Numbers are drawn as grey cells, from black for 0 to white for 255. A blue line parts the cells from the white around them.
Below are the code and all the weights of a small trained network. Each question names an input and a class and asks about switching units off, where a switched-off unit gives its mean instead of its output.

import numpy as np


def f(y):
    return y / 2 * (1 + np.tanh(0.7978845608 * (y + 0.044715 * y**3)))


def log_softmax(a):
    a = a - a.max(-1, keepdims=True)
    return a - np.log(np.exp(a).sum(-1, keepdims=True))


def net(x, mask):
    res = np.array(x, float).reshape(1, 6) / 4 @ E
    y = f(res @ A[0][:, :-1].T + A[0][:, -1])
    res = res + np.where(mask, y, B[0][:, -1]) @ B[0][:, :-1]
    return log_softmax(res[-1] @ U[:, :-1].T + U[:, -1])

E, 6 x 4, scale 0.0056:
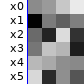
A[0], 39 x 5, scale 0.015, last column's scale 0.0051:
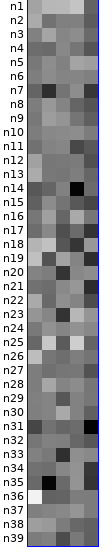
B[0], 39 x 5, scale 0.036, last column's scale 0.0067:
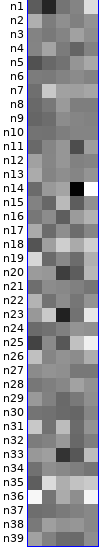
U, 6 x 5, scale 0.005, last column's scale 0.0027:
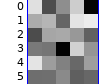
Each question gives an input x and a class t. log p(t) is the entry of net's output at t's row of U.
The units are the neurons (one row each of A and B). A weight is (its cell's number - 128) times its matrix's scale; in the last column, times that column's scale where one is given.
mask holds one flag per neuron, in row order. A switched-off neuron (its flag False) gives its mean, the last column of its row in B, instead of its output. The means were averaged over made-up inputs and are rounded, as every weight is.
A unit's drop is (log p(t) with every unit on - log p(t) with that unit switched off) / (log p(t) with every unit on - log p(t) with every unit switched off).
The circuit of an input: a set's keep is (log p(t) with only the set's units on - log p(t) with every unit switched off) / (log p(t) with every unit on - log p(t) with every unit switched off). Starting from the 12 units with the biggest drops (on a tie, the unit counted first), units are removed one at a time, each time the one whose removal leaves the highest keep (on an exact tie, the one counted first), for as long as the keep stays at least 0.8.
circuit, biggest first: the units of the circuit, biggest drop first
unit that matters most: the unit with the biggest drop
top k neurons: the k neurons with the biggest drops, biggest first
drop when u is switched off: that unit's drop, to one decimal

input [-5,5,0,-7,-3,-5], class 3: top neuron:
(n36)
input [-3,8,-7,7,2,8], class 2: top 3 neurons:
(n18 n36 n19)
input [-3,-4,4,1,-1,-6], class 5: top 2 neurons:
(n35 n25)
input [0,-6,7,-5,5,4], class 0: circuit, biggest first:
(n14 n36)
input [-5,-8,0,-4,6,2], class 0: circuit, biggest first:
(n14 n36)
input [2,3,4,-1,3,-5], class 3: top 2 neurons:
(n14 n18)
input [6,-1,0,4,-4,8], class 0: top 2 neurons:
(n14 n23)
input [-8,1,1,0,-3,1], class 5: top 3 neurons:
(n36 n14 n23)
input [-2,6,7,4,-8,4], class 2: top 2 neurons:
(n35 n7)
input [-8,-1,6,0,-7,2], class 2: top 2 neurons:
(n35 n7)
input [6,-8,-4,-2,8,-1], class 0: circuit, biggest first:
(n36 n1)
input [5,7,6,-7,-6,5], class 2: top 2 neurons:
(n36 n23)
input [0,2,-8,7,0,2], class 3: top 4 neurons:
(n14 n36 n35 n25)
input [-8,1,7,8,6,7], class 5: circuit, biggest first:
(n14)
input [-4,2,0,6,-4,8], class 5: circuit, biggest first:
(n14 n23)
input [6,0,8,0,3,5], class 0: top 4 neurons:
(n14 n23 n33 n20)
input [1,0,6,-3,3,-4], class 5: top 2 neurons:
(n25 n23)
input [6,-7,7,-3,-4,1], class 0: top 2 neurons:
(n14 n23)
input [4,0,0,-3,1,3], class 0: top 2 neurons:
(n14 n25)
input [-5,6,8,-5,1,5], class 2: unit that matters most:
n35
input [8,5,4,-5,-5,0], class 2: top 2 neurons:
(n36 n23)
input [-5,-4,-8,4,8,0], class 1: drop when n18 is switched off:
0.2
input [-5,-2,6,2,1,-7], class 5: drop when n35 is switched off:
0.2
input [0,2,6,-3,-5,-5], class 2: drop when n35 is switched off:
0.1
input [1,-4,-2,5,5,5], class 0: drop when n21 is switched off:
0.0
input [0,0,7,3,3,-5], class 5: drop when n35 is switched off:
0.2
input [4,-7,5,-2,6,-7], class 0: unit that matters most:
n23
